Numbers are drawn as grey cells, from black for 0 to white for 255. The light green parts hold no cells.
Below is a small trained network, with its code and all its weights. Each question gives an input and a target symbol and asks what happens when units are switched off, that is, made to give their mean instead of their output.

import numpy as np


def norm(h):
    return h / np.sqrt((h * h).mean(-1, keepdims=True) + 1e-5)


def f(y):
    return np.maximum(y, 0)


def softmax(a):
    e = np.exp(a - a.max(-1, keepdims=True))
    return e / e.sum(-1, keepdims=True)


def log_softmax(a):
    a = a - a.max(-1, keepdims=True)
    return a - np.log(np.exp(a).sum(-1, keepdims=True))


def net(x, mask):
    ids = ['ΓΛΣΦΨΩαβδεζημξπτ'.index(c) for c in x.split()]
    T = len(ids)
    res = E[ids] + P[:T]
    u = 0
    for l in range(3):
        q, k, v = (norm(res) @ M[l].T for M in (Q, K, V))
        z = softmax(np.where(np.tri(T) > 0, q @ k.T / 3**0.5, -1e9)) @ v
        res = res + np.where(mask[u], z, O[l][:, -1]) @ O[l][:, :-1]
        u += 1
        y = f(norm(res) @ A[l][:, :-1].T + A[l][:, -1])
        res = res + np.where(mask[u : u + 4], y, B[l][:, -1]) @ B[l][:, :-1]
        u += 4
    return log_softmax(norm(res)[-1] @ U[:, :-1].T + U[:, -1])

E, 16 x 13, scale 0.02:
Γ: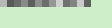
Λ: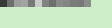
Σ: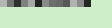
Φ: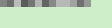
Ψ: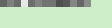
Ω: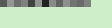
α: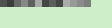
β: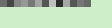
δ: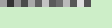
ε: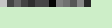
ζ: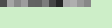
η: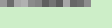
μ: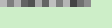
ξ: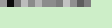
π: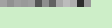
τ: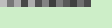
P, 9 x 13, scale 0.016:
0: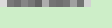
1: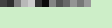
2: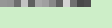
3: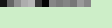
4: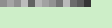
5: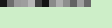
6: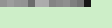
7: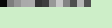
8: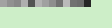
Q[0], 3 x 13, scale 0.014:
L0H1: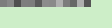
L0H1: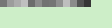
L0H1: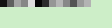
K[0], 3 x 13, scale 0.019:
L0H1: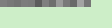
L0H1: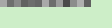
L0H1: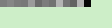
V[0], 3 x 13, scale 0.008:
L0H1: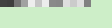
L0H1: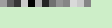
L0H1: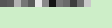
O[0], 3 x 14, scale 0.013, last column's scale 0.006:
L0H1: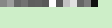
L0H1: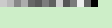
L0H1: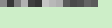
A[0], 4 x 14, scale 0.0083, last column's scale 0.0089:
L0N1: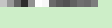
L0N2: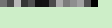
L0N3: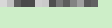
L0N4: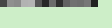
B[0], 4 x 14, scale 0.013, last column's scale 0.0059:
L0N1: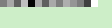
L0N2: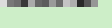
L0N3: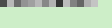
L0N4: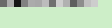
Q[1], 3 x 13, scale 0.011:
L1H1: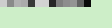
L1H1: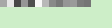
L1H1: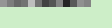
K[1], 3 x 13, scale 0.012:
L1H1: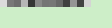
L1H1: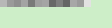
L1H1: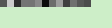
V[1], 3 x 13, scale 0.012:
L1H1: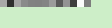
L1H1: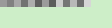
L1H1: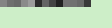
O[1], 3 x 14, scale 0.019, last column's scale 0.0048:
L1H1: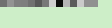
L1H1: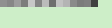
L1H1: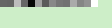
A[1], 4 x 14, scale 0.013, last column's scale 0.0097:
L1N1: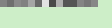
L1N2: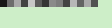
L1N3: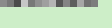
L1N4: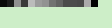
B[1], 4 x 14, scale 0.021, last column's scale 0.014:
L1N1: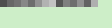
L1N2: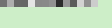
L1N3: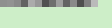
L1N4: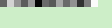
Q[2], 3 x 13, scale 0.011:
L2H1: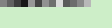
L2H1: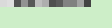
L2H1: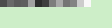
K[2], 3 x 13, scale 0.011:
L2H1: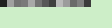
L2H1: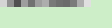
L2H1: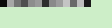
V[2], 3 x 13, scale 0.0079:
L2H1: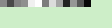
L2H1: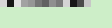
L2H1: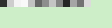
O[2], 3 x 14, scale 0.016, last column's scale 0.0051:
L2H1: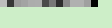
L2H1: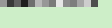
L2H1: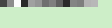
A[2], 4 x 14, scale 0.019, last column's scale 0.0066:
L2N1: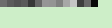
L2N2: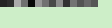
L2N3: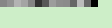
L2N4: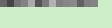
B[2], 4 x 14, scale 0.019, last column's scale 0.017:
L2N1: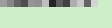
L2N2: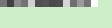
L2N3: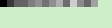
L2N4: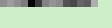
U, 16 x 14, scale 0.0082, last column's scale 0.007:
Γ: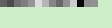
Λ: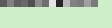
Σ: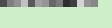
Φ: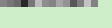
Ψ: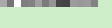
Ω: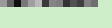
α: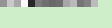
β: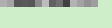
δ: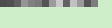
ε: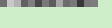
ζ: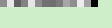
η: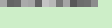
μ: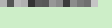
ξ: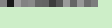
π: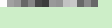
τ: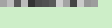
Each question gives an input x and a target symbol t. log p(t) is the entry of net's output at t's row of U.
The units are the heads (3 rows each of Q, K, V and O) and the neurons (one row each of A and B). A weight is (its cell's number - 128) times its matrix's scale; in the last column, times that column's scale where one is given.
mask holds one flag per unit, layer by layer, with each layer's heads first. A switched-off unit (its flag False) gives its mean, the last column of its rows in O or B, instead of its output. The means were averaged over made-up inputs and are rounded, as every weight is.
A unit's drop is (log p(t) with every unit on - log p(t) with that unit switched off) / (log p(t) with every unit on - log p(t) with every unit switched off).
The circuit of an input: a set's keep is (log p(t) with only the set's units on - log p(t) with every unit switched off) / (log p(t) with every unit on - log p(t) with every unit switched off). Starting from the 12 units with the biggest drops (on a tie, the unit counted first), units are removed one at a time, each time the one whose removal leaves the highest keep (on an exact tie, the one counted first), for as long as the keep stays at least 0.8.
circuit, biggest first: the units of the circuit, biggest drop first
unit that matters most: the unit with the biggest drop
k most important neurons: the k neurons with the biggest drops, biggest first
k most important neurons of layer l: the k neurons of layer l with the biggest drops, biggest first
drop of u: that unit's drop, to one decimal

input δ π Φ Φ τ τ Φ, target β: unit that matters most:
L0H1
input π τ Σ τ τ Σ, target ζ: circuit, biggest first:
L0H1; L1N2
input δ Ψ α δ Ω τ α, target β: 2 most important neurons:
L2N1; L1N4
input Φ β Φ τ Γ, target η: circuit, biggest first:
L1H1; L0H1; L1N1
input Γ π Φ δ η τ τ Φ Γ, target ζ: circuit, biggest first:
L0H1; L1H1
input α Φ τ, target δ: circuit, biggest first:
L2N3; L0H1
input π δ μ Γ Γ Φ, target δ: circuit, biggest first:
L0H1; L2N3
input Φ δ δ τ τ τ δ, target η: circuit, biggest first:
L1H1; L0H1; L1N1
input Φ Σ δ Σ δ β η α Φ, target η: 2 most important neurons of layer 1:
L1N4; L1N1
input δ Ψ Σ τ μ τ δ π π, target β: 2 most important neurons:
L2N1; L1N4
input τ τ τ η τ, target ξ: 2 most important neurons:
L2N2; L0N1
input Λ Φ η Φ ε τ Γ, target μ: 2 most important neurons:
L1N4; L1N3
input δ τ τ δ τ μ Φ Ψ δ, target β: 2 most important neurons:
L2N1; L1N4
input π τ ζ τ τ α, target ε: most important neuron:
L1N4
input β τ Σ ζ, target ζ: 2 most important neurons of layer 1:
L1N4; L1N2
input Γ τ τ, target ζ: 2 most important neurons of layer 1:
L1N4; L1N3
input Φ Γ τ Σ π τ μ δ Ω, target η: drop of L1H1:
1.0
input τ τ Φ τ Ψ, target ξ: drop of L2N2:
0.9
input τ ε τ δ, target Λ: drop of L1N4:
0.2
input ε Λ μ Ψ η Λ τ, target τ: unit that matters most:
L2H1
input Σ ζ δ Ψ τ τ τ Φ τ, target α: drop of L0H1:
0.6
